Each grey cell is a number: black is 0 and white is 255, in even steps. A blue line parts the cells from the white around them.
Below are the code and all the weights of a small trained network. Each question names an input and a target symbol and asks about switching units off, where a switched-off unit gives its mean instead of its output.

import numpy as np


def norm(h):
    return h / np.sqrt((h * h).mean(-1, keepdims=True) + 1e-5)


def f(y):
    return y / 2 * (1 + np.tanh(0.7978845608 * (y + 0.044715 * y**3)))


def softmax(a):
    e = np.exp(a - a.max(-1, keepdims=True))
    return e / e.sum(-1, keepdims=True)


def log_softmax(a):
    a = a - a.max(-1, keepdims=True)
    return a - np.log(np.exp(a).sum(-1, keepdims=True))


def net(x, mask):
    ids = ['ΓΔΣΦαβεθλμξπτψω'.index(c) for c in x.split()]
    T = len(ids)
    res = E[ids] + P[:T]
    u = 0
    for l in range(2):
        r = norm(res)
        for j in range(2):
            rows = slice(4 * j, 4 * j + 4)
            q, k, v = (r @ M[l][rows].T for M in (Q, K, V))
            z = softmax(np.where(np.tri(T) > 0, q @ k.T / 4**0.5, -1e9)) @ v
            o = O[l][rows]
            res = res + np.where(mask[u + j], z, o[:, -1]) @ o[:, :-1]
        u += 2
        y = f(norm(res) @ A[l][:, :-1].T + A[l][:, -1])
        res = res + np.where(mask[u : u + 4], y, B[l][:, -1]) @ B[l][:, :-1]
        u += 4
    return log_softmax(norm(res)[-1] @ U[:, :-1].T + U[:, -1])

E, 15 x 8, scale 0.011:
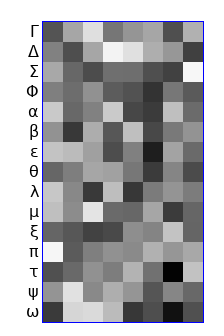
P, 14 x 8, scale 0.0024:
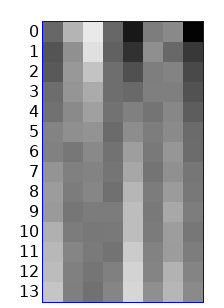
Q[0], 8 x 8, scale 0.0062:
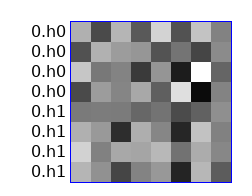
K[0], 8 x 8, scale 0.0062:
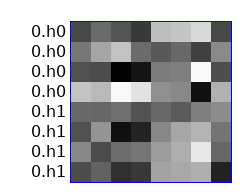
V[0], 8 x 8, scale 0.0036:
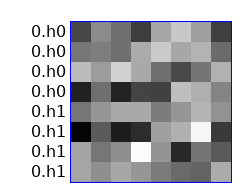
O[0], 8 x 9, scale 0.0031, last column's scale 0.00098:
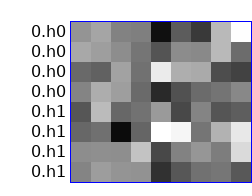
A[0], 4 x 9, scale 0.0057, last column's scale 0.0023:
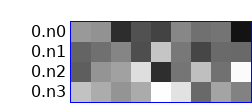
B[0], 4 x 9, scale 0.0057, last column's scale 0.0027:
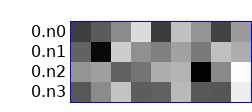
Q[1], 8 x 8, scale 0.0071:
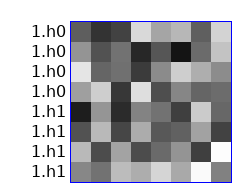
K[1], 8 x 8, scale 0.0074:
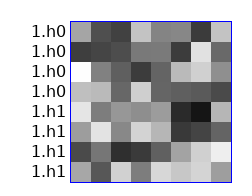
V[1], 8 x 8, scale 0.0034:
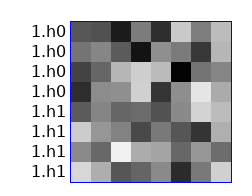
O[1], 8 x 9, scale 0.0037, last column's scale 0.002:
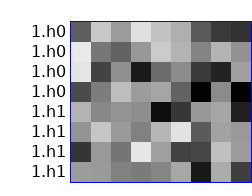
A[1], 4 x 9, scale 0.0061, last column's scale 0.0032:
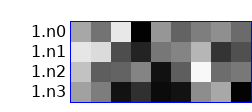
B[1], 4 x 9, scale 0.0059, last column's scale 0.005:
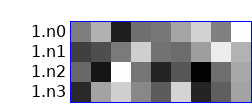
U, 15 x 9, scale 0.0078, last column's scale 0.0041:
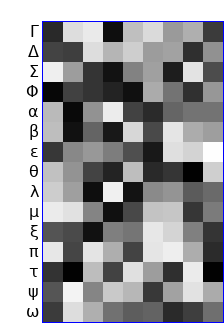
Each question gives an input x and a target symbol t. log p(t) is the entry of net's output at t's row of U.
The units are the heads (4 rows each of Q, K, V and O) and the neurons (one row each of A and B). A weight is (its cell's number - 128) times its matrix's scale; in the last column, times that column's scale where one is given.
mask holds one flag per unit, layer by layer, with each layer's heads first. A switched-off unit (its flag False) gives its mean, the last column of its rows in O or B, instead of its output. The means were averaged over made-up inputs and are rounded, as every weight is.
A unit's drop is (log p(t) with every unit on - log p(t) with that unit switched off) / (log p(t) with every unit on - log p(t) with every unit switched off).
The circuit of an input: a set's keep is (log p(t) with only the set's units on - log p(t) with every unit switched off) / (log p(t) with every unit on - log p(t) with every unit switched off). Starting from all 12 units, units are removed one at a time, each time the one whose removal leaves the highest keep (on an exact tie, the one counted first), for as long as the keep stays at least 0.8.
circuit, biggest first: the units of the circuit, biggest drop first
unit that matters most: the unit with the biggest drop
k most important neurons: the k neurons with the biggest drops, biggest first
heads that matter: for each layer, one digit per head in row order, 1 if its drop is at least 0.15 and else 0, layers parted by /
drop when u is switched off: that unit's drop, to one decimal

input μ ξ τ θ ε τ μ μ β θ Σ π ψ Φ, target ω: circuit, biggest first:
(1.n3)
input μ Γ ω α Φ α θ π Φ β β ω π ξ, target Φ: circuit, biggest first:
(0.h0, 1.n2)
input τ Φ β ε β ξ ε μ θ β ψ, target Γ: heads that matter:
01 / 00
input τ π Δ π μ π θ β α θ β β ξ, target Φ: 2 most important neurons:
(0.n0, 1.n2)
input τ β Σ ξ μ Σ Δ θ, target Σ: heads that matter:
11 / 01
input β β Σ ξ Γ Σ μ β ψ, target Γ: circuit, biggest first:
(0.h1, 0.n3)
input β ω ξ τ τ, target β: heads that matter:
11 / 01
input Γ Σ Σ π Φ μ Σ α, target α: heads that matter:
10 / 10
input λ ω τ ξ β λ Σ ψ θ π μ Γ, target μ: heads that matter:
01 / 01
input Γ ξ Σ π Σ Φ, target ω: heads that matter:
10 / 10
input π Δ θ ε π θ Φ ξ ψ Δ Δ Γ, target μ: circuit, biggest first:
(1.h1, 1.n0, 1.n1)
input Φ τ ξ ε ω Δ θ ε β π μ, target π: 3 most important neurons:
(1.n1, 1.n2, 1.n0)
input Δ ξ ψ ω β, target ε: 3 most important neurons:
(0.n2, 0.n0, 1.n0)
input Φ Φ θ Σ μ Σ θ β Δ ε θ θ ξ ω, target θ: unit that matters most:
1.h0
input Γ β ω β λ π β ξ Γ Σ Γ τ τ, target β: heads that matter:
01 / 01
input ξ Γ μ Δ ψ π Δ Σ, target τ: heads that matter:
11 / 11
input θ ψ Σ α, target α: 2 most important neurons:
(0.n2, 1.n1)
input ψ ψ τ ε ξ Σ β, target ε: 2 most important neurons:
(0.n0, 0.n2)
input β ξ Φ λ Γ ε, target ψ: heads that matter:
11 / 10
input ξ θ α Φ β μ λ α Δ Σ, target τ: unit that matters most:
0.n2
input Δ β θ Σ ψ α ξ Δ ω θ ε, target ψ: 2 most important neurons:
(0.n2, 1.n1)
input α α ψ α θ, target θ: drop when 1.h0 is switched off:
0.2
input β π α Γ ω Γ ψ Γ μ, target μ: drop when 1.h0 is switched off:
0.1
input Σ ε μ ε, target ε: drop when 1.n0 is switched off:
0.1
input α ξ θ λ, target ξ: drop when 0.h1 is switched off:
0.8
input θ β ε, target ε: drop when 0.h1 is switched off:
0.0
